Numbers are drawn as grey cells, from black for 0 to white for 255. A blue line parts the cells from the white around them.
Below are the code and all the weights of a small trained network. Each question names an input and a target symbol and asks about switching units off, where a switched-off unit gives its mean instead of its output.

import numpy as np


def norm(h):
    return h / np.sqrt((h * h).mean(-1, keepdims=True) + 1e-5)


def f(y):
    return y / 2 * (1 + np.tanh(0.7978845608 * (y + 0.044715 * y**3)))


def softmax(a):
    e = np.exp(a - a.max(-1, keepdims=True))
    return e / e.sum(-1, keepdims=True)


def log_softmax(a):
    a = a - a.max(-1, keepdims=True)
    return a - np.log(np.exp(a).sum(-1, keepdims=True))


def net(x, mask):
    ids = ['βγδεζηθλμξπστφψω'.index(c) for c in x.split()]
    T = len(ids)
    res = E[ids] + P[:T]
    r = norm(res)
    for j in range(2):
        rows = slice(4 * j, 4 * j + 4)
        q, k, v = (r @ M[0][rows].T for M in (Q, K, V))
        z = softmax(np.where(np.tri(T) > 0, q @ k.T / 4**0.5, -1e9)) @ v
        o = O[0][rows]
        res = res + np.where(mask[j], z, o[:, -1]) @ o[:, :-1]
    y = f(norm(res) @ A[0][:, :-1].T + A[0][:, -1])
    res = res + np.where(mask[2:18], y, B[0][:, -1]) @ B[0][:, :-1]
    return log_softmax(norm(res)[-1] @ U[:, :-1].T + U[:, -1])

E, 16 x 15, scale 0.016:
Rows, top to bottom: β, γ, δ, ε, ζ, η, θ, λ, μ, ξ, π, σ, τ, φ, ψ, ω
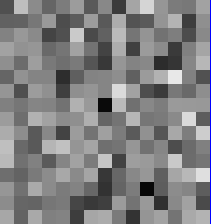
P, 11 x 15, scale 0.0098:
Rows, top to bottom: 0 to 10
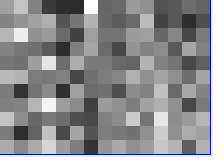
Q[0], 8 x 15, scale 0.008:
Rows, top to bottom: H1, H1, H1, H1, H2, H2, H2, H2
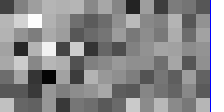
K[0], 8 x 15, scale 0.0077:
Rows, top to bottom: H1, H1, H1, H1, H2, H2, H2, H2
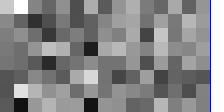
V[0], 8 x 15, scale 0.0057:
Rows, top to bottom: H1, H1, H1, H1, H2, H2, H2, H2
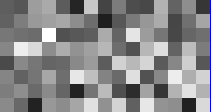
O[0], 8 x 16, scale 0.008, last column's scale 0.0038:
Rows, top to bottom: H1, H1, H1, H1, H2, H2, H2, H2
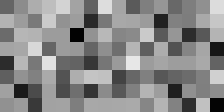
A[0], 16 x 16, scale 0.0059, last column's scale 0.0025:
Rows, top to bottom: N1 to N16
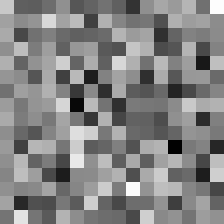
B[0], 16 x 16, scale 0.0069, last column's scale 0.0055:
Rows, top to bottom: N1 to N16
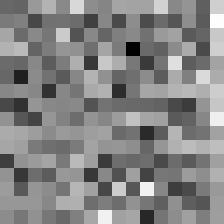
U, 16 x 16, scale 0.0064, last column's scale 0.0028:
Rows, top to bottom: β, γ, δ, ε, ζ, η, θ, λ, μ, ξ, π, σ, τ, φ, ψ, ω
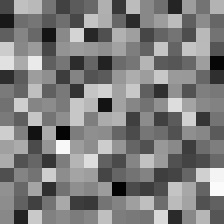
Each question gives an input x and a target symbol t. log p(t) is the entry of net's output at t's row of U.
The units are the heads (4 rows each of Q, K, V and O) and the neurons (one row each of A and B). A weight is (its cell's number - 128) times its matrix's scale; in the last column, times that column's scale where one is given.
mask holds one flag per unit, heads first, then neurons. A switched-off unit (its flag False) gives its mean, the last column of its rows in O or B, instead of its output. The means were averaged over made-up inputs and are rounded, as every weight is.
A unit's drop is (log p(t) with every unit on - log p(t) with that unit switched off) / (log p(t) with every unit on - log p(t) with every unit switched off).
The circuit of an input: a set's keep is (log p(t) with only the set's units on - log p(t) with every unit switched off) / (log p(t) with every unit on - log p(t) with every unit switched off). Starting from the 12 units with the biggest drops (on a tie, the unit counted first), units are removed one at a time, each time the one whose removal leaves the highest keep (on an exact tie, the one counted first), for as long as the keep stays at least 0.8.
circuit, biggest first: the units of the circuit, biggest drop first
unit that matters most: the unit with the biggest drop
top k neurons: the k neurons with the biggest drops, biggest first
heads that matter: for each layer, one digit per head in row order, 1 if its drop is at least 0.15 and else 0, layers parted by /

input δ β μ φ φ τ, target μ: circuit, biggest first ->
[H2, H1]
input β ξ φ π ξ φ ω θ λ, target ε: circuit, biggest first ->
[H1]
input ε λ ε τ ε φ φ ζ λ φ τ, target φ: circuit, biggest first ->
[H2, N2]
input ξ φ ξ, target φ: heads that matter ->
10
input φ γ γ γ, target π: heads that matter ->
11
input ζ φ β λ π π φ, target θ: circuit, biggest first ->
[H1, H2]
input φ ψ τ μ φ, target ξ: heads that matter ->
01
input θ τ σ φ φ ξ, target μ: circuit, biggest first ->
[H2, N1, H1]
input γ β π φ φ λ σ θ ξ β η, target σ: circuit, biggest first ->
[H2, H1, N14]
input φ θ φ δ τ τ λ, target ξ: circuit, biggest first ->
[H2, H1, N4]
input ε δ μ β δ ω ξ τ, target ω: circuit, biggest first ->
[H2, H1]
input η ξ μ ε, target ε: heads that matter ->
01
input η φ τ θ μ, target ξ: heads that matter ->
01
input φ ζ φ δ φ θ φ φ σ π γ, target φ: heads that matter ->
11
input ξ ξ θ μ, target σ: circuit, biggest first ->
[H2, N14]
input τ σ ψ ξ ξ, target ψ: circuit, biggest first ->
[H2]
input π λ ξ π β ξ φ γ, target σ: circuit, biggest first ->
[H1, H2]
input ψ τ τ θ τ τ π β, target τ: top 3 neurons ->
[N12, N14, N7]
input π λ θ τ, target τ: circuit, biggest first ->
[H2, N8]
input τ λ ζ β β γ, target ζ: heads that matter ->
10
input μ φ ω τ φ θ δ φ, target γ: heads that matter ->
10
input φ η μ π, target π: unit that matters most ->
N5
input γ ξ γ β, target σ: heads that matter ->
11
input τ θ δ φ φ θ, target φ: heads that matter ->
01
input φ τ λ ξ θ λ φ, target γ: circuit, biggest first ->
[H1, H2]
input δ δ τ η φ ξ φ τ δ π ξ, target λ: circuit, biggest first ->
[H1, H2, N12]
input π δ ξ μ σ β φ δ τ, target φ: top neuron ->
[N10]
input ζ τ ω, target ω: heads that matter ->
00
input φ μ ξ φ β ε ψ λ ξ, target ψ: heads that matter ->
11
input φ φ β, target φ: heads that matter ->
01
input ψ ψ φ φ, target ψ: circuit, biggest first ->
[H2, H1]
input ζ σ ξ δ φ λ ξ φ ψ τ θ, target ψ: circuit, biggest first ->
[H2, H1]
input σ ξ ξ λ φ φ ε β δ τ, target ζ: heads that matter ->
10
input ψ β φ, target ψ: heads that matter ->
01
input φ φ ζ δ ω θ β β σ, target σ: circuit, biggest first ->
[N14]
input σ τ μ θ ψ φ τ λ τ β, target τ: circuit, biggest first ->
[H2, N12]
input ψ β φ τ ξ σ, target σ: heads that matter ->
00
